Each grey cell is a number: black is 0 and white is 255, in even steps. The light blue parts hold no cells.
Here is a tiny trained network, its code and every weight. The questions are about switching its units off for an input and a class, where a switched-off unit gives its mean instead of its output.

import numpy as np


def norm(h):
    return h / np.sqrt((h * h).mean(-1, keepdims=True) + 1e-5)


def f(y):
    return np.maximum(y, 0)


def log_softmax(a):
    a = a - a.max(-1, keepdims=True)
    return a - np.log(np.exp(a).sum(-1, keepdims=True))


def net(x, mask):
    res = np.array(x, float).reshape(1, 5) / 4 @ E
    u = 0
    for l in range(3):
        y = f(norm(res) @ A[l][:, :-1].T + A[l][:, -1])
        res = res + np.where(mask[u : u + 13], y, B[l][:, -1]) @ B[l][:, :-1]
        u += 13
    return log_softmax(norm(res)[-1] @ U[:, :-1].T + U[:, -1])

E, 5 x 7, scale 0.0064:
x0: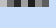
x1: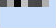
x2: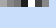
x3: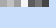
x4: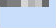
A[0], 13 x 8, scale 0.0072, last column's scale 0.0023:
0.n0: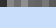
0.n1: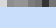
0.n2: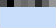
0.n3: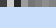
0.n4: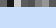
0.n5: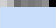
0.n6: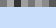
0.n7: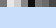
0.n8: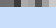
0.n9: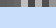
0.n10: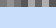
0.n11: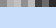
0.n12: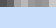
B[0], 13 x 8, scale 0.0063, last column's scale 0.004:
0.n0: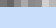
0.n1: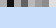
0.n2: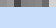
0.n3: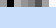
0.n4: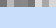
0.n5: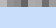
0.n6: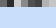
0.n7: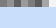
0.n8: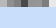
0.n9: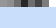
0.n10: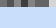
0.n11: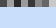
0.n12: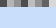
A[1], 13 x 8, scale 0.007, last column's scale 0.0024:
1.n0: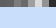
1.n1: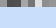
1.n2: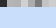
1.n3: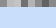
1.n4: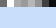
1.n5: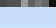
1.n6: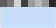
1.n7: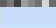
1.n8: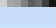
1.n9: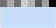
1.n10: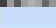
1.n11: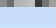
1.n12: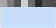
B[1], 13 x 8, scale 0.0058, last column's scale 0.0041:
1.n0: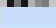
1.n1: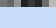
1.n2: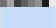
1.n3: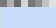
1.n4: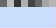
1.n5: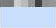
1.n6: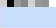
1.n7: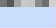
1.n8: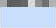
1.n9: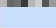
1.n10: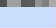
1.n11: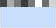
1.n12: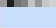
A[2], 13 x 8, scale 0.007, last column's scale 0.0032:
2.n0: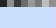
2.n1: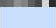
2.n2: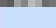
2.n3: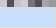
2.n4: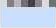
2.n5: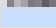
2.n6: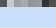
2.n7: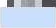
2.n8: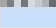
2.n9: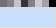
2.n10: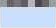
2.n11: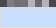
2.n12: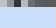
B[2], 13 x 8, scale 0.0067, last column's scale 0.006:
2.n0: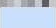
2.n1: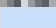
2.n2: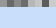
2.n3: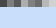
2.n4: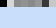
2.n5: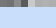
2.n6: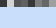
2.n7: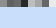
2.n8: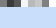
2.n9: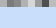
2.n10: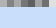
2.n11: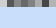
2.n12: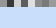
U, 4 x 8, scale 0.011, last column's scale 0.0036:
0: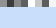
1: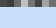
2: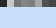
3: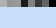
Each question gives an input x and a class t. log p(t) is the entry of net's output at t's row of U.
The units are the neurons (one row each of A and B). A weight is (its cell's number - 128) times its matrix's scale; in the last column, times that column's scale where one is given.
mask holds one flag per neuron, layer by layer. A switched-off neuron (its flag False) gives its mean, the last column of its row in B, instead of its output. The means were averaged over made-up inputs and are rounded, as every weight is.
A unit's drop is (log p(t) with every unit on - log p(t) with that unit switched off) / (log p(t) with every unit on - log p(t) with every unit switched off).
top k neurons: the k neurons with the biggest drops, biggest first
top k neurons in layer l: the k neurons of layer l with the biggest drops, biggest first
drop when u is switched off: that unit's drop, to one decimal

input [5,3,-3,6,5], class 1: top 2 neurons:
(0.n6 2.n3)
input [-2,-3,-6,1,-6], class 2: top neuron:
(0.n7)
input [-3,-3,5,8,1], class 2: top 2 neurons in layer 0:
(0.n11 0.n3)
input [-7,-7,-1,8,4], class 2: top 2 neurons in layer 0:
(0.n11 0.n3)
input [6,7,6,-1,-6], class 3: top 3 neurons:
(2.n8 0.n8 1.n6)
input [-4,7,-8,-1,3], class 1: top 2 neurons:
(0.n3 0.n6)
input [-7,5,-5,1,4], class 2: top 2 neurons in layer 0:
(0.n1 0.n10)
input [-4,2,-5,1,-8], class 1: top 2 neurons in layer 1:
(1.n7 1.n11)
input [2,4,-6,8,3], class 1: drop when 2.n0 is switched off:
0.0
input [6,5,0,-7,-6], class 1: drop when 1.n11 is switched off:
0.1
